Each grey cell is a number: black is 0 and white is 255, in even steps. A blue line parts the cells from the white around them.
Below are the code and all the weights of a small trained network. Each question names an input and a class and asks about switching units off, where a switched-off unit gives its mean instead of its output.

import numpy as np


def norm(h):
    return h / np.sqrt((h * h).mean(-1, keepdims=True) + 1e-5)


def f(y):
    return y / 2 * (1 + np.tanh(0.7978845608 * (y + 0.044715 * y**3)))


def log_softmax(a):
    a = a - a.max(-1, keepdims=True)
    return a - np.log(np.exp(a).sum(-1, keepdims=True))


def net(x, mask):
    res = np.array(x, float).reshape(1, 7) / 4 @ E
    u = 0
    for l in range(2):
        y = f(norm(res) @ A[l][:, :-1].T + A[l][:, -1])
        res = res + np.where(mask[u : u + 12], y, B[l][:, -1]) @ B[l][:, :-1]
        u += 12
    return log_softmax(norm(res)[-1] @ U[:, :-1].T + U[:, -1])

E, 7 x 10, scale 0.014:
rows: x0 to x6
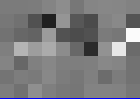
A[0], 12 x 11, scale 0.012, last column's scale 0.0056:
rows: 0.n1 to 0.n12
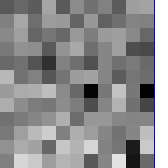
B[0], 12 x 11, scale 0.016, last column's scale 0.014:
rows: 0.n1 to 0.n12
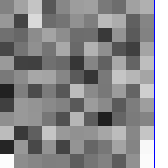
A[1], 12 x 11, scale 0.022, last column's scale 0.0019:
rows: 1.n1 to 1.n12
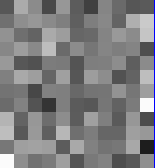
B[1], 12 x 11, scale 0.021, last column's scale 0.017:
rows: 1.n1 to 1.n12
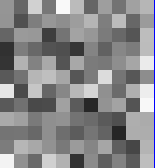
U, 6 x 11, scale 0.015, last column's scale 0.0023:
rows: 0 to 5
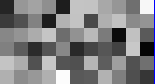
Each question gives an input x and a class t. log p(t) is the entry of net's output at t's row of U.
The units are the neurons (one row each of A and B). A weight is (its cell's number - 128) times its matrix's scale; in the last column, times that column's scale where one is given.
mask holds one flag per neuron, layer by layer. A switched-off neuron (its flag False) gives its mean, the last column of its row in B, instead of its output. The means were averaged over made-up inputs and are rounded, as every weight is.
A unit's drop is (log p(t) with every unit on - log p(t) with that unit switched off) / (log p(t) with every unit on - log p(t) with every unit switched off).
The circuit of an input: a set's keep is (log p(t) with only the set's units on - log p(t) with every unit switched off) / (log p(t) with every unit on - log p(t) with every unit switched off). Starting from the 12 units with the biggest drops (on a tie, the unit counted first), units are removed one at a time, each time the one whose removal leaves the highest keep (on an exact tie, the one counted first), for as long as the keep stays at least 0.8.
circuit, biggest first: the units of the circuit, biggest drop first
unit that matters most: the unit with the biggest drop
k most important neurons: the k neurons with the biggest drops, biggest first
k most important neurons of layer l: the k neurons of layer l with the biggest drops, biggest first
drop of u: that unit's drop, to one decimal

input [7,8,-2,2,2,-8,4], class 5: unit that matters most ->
1.n12
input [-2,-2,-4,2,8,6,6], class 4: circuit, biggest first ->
[0.n12, 0.n11]
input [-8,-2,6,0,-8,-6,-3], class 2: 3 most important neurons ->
[0.n11, 0.n7, 0.n1]
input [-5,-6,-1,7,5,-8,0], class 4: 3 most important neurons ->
[0.n12, 0.n11, 1.n12]
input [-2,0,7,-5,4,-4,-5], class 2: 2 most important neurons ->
[0.n11, 0.n1]
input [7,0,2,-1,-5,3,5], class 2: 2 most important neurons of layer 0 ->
[0.n11, 0.n7]
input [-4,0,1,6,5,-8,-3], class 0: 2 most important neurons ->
[0.n7, 1.n12]
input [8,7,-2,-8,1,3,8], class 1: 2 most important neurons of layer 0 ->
[0.n12, 0.n10]
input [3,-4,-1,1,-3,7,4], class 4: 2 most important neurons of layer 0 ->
[0.n12, 0.n7]
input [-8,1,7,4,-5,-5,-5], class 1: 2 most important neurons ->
[0.n10, 1.n5]
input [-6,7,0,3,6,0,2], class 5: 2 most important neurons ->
[0.n11, 1.n12]
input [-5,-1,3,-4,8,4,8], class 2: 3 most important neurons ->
[0.n11, 0.n7, 0.n12]
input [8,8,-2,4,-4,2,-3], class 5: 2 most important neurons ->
[0.n12, 1.n12]
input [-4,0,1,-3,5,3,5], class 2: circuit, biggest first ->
[1.n8]
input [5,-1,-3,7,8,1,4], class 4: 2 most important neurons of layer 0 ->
[0.n12, 0.n7]
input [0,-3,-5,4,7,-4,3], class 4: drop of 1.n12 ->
0.2
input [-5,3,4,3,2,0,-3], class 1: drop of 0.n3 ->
0.0
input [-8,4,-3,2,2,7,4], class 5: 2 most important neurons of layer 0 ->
[0.n12, 0.n10]
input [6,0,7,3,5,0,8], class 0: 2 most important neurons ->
[0.n5, 1.n8]
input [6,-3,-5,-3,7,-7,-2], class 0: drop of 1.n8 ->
0.1
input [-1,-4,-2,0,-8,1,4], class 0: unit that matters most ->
0.n11
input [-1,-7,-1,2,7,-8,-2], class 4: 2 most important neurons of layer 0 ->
[0.n12, 0.n11]
